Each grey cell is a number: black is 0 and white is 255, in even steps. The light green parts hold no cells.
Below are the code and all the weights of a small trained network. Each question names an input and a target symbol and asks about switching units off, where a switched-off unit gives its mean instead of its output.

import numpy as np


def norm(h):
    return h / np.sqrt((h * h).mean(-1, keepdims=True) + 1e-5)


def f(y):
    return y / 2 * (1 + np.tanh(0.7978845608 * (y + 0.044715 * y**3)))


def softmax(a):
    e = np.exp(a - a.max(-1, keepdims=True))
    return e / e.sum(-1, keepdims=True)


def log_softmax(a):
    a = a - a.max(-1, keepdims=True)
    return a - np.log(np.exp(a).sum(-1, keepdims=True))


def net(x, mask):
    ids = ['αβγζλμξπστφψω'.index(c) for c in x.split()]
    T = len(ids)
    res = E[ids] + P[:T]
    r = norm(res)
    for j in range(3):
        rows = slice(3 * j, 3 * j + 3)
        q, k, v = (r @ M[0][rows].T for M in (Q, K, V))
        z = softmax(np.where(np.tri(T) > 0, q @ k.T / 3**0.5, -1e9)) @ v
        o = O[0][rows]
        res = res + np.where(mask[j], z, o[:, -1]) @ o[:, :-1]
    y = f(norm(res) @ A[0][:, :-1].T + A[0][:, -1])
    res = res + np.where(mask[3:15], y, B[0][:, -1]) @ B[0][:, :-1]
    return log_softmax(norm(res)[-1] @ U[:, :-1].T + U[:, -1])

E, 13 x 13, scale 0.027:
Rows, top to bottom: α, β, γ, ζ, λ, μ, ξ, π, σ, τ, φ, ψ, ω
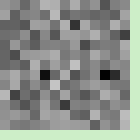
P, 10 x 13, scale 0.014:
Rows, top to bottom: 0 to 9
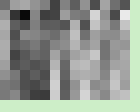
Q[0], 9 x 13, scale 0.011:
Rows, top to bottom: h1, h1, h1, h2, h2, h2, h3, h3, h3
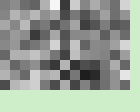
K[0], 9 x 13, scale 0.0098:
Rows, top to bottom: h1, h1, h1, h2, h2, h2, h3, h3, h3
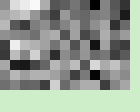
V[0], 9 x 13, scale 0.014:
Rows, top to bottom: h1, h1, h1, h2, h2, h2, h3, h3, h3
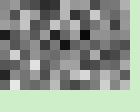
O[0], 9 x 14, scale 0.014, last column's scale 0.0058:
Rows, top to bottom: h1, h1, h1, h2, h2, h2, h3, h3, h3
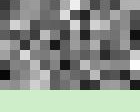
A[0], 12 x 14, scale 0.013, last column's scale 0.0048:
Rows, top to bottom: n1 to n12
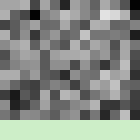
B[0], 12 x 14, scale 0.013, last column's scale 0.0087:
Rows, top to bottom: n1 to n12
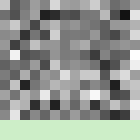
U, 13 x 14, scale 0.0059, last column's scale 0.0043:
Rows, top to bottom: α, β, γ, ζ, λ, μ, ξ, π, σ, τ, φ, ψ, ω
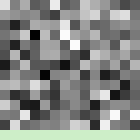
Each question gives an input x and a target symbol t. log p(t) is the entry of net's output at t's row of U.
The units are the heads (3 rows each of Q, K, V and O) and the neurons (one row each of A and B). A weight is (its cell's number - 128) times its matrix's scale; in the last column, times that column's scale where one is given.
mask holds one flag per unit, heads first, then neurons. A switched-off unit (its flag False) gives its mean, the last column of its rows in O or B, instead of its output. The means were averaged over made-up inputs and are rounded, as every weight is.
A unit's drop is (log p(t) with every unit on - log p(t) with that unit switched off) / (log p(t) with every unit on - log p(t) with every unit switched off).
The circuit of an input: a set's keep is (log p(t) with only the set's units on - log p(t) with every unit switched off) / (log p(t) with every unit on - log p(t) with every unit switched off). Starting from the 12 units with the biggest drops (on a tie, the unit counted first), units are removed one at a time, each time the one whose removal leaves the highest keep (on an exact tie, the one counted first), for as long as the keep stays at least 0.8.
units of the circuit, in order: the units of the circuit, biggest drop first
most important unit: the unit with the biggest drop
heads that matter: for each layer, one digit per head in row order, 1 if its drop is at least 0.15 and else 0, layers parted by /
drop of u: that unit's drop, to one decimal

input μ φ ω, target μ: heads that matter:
100
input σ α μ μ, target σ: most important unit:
h3
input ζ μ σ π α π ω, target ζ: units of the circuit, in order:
h3; n11
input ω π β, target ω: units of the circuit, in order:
h2; h1
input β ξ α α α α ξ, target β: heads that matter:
000
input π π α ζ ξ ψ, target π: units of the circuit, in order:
h1; h2
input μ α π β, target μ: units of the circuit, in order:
h1; h2
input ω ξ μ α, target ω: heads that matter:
010
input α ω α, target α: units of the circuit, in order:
h1; h2
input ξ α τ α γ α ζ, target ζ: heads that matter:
001
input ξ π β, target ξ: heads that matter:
001
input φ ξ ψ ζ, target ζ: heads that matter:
000
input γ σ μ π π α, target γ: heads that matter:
100
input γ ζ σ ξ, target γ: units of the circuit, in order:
h1
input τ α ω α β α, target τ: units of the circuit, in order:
n2; h2
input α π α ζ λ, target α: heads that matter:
100
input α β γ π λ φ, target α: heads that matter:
110
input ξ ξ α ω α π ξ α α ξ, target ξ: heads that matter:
001
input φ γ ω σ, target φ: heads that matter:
110
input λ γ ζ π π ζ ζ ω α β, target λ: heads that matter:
010
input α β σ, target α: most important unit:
h1
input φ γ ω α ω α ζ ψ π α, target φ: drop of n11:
0.1
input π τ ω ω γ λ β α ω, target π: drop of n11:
0.0
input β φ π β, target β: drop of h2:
0.1
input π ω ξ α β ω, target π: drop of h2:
0.2
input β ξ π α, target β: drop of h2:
0.1
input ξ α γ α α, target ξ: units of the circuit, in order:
h3
